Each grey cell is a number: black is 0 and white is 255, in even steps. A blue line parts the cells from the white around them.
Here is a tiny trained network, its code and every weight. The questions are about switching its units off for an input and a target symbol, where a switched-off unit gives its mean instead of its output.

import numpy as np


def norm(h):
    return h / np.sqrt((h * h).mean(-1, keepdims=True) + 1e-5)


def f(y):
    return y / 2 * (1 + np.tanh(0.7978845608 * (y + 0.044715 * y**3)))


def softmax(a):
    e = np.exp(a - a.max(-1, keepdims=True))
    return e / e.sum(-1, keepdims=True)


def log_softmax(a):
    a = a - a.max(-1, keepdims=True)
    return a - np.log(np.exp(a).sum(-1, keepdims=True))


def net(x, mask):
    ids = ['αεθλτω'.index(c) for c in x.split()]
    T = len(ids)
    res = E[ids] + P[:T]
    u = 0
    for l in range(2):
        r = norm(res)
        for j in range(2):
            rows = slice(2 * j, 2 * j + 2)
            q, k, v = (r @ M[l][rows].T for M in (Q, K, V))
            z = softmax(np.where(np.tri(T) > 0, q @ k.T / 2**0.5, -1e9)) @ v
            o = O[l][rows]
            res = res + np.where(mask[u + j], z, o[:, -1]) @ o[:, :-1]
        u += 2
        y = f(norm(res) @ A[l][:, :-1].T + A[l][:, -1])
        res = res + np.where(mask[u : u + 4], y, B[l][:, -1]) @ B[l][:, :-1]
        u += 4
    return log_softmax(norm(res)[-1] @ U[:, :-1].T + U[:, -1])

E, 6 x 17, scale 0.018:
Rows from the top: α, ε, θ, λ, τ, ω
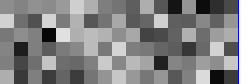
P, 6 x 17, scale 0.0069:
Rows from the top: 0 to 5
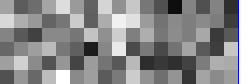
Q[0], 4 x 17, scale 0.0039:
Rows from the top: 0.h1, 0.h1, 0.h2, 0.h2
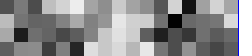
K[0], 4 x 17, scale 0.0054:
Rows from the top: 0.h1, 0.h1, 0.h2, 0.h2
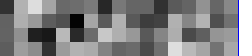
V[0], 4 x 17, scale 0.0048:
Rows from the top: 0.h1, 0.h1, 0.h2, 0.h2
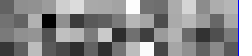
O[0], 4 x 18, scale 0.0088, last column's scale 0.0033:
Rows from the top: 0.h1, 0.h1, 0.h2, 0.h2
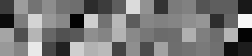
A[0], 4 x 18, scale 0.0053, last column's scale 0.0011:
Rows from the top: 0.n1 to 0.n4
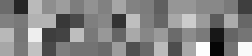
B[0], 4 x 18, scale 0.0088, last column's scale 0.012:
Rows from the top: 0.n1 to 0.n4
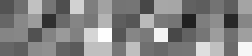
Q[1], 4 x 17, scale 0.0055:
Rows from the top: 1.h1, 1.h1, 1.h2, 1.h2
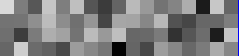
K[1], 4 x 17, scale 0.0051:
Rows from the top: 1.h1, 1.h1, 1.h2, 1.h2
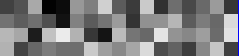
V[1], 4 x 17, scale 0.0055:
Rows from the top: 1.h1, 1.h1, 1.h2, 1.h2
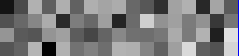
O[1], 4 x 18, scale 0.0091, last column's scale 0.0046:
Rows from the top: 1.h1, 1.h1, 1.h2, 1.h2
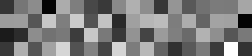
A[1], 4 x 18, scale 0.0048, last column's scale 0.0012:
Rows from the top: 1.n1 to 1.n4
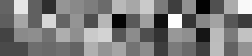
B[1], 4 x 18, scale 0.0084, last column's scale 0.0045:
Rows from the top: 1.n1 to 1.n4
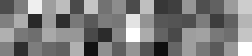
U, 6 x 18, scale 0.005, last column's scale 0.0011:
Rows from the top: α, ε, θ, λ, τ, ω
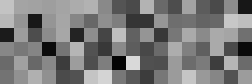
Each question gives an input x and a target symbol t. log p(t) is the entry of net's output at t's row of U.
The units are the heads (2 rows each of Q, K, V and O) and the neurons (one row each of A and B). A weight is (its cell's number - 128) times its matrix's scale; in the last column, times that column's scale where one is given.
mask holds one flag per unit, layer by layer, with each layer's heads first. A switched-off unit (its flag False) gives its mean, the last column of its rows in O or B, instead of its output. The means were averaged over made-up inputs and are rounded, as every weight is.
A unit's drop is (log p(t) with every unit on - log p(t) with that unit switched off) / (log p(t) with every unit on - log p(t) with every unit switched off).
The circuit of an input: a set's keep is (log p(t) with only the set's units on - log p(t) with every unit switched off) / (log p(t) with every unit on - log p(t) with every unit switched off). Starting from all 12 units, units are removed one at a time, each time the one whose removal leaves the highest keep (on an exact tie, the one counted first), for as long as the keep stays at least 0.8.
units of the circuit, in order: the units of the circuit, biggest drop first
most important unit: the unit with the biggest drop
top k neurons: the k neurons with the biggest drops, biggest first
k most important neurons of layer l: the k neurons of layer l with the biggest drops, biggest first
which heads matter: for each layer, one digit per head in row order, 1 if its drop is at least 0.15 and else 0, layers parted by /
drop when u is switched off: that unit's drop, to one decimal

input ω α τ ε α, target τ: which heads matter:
00 / 11
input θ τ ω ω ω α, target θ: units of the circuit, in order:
1.h2, 0.h2
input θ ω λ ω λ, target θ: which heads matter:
00 / 01
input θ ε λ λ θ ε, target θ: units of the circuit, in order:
0.h2, 1.h1
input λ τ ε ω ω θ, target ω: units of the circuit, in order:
0.h1, 1.h2
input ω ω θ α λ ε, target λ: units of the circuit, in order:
1.h1, 1.h2, 0.n4, 0.h1
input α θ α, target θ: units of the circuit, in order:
0.h2, 1.h2
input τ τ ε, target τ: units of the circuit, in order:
0.h1
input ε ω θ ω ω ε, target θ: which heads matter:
01 / 00
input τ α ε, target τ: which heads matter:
10 / 11
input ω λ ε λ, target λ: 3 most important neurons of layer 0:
0.n4, 0.n3, 0.n2
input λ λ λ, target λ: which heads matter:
00 / 00
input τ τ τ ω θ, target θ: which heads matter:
00 / 01
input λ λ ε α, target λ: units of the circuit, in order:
1.h2, 1.h1, 0.h1
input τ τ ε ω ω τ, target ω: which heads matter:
10 / 11
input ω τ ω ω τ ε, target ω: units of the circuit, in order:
1.h2
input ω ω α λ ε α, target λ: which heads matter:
00 / 11
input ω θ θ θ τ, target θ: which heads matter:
00 / 01
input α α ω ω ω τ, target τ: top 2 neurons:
1.n2, 0.n3
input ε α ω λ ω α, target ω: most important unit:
0.h1
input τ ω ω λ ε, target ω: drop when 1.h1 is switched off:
0.1
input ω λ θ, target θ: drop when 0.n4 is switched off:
0.0
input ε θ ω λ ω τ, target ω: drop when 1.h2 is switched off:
0.2
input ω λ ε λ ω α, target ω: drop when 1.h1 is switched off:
0.3
